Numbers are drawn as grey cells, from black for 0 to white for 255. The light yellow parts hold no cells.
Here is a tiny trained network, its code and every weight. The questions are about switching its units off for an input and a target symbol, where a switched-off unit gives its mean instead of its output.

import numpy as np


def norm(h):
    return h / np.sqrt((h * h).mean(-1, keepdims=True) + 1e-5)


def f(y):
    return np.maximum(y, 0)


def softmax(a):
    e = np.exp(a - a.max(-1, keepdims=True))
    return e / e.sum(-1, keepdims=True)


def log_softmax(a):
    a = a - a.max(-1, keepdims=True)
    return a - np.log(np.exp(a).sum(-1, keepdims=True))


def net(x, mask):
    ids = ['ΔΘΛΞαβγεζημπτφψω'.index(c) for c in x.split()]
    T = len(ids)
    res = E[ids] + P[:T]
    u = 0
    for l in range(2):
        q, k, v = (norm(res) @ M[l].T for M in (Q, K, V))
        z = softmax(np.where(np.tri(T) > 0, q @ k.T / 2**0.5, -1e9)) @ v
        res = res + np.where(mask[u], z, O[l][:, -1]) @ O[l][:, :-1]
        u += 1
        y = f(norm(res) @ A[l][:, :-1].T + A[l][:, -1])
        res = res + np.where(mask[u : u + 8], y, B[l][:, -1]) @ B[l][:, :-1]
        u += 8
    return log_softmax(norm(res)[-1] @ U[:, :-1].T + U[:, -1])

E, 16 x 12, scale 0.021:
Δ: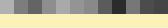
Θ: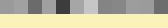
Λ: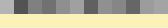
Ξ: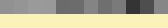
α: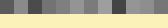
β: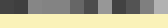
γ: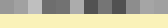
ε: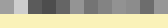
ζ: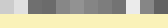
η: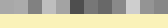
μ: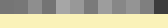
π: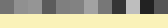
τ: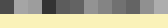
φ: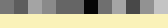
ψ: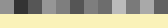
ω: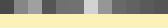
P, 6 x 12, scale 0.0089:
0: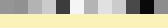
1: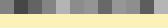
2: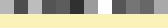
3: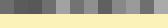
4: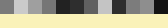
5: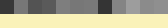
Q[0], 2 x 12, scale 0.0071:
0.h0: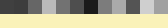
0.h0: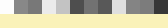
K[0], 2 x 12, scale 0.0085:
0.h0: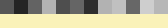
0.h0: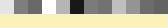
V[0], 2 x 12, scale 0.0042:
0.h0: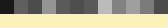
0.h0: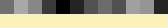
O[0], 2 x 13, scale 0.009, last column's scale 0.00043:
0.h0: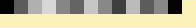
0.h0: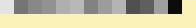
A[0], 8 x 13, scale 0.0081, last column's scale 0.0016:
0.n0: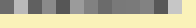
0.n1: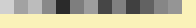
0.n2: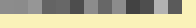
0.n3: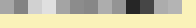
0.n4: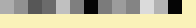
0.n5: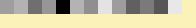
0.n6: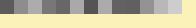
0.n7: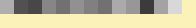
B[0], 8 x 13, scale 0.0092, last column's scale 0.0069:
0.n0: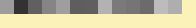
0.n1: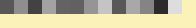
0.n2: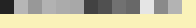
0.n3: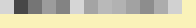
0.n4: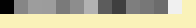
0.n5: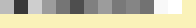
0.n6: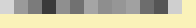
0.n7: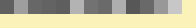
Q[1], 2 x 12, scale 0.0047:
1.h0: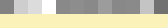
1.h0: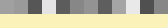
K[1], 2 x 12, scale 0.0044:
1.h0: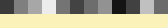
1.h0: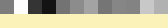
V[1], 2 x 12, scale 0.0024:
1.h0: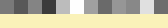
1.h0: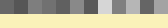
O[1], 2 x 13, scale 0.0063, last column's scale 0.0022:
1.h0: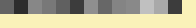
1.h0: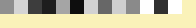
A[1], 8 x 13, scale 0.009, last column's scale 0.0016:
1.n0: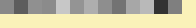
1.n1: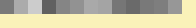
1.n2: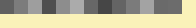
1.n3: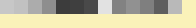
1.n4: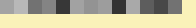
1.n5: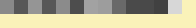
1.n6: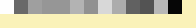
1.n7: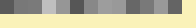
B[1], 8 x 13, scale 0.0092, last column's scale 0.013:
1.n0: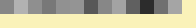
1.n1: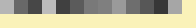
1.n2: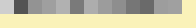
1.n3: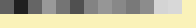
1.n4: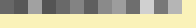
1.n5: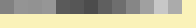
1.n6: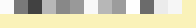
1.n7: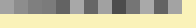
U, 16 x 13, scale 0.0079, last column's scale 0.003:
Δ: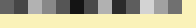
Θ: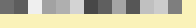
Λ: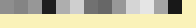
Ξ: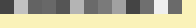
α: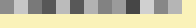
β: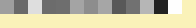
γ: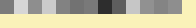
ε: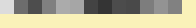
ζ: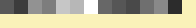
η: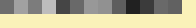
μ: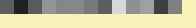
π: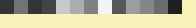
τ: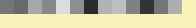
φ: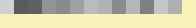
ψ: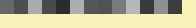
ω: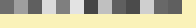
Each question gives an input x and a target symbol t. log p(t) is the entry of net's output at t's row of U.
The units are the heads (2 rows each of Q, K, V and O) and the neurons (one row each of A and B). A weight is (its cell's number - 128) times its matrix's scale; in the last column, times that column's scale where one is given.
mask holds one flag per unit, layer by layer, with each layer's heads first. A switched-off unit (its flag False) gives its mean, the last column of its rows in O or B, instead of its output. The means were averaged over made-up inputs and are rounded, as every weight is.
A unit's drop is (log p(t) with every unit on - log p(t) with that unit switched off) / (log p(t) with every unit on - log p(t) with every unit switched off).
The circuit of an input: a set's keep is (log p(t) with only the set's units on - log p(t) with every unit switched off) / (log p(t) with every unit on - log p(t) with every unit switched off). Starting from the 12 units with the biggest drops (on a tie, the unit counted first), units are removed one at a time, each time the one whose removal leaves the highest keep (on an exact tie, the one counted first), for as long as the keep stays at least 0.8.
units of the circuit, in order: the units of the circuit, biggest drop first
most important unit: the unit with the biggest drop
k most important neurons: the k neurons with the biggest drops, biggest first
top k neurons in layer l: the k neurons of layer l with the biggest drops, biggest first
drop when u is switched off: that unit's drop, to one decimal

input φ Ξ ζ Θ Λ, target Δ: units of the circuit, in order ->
(0.n4 1.n6)
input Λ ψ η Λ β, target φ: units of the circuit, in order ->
(0.h0 0.n3 0.n6)
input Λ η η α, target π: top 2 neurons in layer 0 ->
(0.n5 0.n4)
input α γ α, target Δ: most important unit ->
0.n3
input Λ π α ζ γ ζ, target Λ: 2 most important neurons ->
(1.n6 1.n4)
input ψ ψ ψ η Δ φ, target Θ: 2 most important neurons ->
(1.n6 1.n2)
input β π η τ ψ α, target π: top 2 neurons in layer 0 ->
(0.n5 0.n3)
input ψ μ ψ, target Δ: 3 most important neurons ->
(1.n6 0.n3 0.n5)
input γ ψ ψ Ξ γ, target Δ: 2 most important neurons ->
(0.n1 0.n4)
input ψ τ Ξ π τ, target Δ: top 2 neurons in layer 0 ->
(0.n3 0.n2)
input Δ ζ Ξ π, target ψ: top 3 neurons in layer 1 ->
(1.n6 1.n3 1.n4)
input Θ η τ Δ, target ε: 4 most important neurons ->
(1.n6 0.n5 0.n3 1.n3)
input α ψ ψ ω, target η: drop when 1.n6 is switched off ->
0.5
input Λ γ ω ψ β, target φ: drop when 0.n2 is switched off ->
0.0
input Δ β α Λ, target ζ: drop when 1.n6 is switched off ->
0.4
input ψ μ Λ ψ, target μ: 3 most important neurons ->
(1.n6 0.n5 1.n3)
